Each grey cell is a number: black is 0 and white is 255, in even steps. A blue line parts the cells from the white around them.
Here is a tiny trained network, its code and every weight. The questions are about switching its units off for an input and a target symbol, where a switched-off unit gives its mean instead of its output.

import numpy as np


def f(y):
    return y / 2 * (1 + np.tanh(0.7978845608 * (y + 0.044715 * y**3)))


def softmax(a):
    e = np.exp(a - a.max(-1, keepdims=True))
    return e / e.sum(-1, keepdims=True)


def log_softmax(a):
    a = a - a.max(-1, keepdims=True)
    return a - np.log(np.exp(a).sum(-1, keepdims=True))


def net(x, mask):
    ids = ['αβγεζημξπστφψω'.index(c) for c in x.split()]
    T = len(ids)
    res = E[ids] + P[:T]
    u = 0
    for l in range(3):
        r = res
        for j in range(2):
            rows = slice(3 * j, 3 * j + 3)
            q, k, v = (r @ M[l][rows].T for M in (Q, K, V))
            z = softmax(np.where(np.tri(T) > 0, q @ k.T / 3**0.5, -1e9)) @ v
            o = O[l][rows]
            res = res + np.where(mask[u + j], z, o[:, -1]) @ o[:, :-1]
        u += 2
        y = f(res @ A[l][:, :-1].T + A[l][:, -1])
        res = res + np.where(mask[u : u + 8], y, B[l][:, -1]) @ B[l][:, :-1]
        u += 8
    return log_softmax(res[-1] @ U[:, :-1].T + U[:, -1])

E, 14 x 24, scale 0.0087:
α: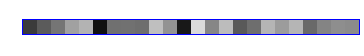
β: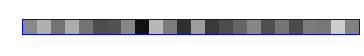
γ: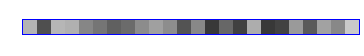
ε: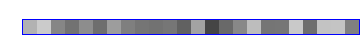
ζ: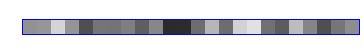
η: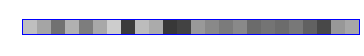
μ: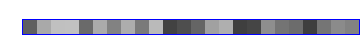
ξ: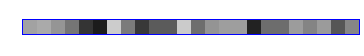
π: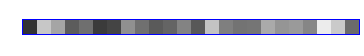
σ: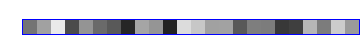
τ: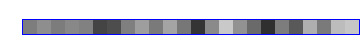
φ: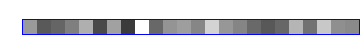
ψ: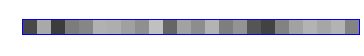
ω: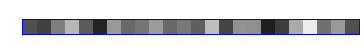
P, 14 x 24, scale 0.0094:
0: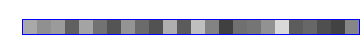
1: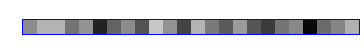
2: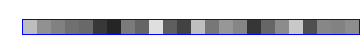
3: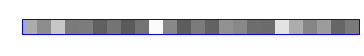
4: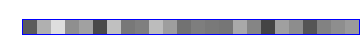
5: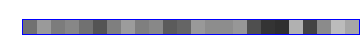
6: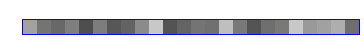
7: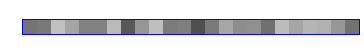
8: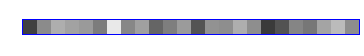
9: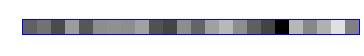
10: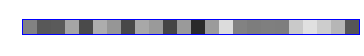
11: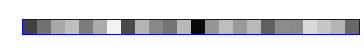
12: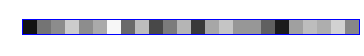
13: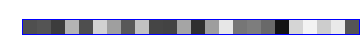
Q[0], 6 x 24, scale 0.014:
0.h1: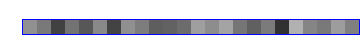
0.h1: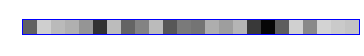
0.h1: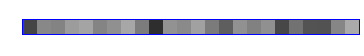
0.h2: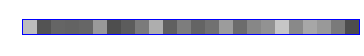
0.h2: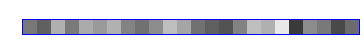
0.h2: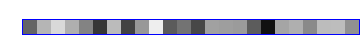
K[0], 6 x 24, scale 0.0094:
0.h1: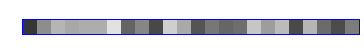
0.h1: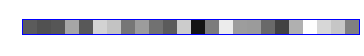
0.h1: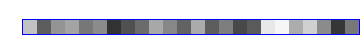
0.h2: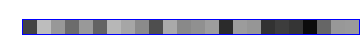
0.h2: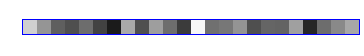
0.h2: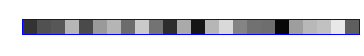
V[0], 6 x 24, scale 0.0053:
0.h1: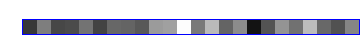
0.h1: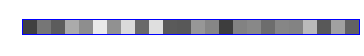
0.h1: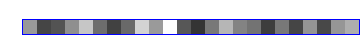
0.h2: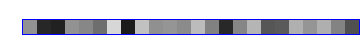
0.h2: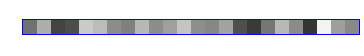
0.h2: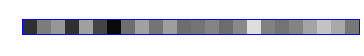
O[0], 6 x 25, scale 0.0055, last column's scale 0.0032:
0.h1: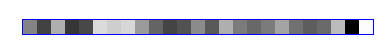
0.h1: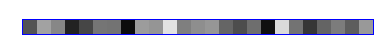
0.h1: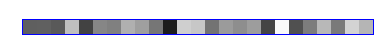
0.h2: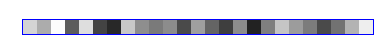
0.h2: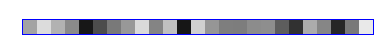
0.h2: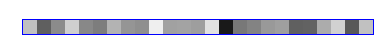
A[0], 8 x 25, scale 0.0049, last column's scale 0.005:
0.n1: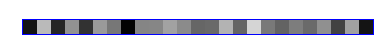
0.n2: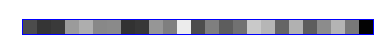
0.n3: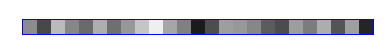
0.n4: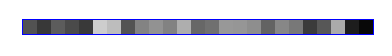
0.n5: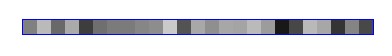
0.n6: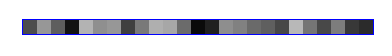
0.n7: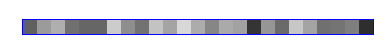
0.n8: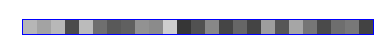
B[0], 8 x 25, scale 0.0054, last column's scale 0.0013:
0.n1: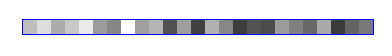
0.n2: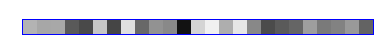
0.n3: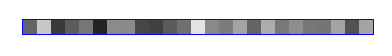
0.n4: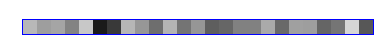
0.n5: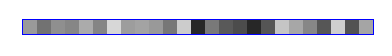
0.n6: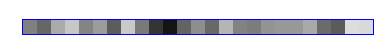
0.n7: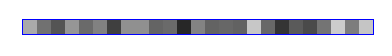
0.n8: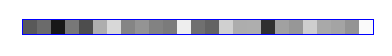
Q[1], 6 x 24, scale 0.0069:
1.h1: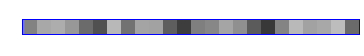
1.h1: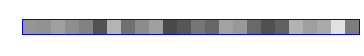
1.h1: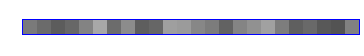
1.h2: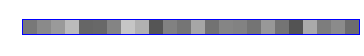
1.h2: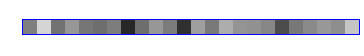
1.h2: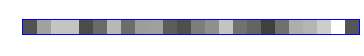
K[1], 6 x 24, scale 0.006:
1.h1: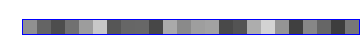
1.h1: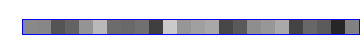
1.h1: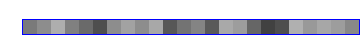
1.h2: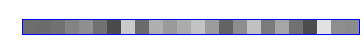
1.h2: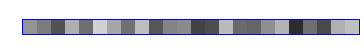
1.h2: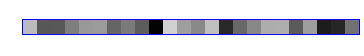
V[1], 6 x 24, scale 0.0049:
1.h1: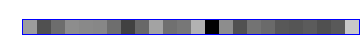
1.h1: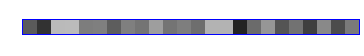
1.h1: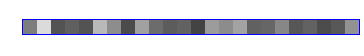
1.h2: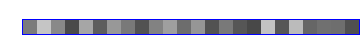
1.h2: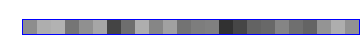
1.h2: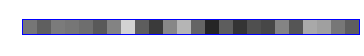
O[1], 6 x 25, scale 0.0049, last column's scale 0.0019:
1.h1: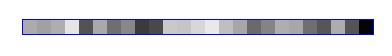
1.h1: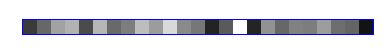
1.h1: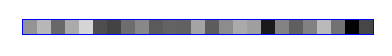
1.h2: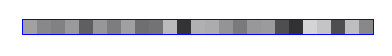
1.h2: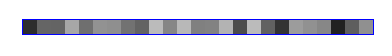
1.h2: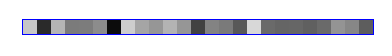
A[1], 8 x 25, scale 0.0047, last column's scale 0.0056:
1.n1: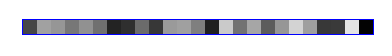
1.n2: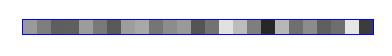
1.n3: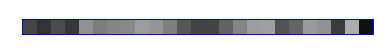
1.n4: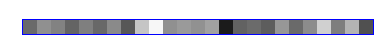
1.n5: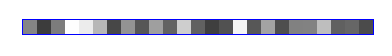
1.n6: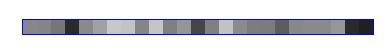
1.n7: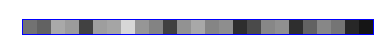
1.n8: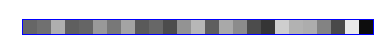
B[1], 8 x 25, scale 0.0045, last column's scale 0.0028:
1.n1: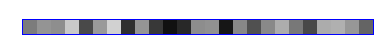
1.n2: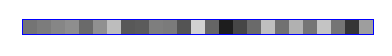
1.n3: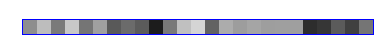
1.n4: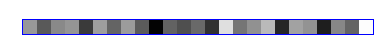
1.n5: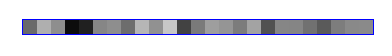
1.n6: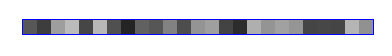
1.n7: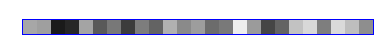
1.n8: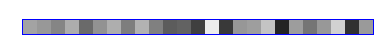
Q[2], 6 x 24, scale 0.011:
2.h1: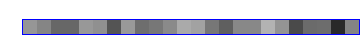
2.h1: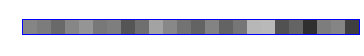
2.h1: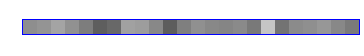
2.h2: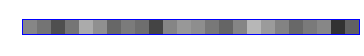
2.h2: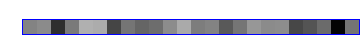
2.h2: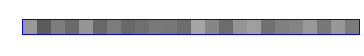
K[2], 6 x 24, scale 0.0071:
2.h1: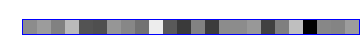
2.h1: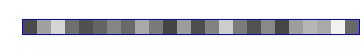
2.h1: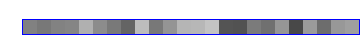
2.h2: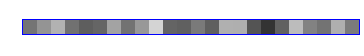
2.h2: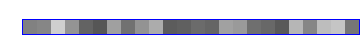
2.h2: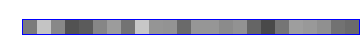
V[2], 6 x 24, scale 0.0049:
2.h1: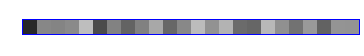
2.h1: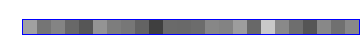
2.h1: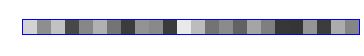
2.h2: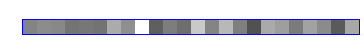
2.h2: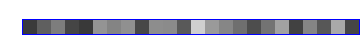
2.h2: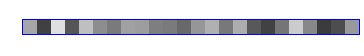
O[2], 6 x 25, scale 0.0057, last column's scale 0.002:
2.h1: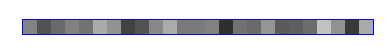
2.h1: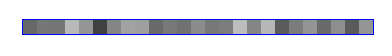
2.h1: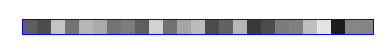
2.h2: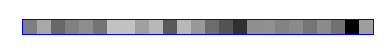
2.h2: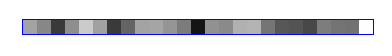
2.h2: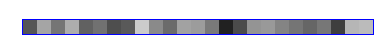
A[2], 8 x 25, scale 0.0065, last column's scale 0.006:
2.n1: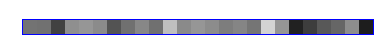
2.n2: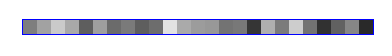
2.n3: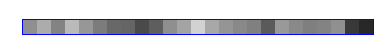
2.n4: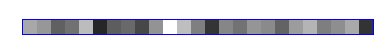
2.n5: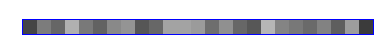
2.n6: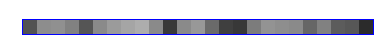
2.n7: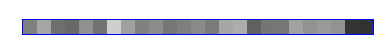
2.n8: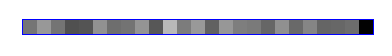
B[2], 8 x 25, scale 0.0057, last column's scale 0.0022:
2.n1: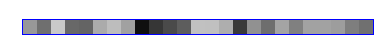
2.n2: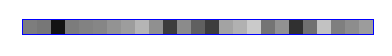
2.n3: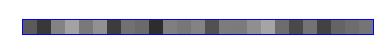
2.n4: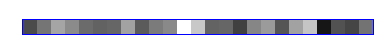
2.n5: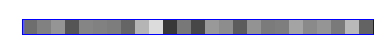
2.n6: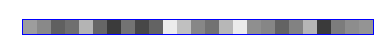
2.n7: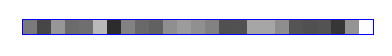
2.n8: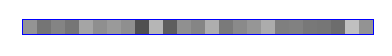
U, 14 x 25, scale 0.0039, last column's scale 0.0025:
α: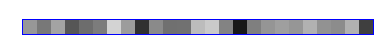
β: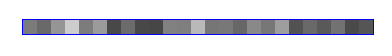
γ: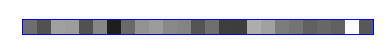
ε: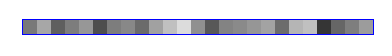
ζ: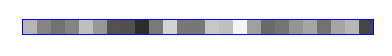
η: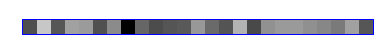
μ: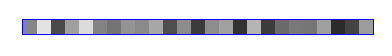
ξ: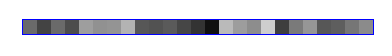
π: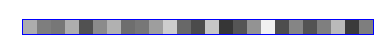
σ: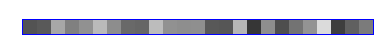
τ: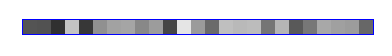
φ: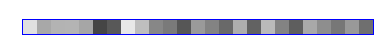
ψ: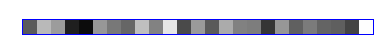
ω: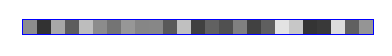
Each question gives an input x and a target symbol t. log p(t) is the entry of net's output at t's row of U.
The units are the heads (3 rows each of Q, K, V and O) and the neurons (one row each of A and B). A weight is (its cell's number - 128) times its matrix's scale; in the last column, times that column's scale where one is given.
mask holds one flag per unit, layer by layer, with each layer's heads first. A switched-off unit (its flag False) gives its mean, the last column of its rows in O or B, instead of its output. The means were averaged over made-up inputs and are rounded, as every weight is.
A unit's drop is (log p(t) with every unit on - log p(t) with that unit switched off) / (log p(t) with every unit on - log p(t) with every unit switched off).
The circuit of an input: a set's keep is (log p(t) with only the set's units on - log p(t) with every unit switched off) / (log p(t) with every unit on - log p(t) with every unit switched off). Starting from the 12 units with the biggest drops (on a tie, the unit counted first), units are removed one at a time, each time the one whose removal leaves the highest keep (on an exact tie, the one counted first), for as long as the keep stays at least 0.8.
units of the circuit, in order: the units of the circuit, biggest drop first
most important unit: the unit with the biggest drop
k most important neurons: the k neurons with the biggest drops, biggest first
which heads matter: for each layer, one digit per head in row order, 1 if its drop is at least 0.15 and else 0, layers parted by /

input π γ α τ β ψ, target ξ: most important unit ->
1.h1
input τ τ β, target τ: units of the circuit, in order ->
(0.h1, 0.h2)
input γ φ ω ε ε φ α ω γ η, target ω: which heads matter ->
01 / 00 / 00
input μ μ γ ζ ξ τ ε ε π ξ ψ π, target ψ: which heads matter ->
11 / 00 / 00
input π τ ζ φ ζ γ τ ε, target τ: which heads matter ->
11 / 00 / 00
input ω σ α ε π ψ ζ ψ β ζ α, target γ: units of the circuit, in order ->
(2.h2, 0.h2, 1.h2, 1.h1)
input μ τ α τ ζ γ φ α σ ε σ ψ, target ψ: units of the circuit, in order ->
(0.h2, 0.h1)
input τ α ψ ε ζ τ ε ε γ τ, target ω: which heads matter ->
11 / 01 / 00
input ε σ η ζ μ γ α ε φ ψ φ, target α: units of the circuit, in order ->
(0.h1, 1.h1, 2.h2, 0.n8)
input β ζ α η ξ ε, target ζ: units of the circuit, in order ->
(2.h2, 0.h2)
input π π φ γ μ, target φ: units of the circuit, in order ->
(0.h1, 0.h2)
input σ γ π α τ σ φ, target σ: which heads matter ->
00 / 00 / 10
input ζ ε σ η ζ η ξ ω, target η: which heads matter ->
11 / 01 / 01
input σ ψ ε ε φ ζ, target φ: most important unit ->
0.h1
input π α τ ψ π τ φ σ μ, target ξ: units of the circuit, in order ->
(1.h1, 0.h2, 2.h2, 1.n4)
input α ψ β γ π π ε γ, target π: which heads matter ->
01 / 00 / 00
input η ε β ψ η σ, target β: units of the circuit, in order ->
(1.h1, 2.n3, 0.h2)
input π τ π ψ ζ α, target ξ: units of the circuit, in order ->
(1.h1, 0.h2, 2.h2)
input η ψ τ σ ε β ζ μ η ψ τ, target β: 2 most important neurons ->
(2.n3, 2.n7)
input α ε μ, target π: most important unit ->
2.h1
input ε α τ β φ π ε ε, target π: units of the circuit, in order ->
(0.h2, 0.h1)
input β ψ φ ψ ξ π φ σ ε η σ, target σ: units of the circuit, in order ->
(2.h1, 0.h1)
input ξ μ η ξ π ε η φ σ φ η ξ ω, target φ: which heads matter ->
11 / 01 / 10
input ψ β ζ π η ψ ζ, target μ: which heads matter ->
00 / 10 / 01
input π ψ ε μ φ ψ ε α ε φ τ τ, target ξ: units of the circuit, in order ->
(1.h1, 0.h2, 1.n4, 2.h2)
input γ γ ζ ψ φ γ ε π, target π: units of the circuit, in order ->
(0.h2, 0.h1)
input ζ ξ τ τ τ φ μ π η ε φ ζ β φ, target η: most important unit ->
1.h2
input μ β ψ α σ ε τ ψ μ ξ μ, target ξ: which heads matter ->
11 / 00 / 00
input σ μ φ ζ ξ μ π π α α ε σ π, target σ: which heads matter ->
00 / 00 / 10
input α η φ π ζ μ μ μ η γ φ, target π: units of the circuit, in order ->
(2.h1, 1.h1)
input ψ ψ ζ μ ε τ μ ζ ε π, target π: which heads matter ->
11 / 00 / 00
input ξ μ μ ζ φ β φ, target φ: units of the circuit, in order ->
(0.h2, 0.h1)
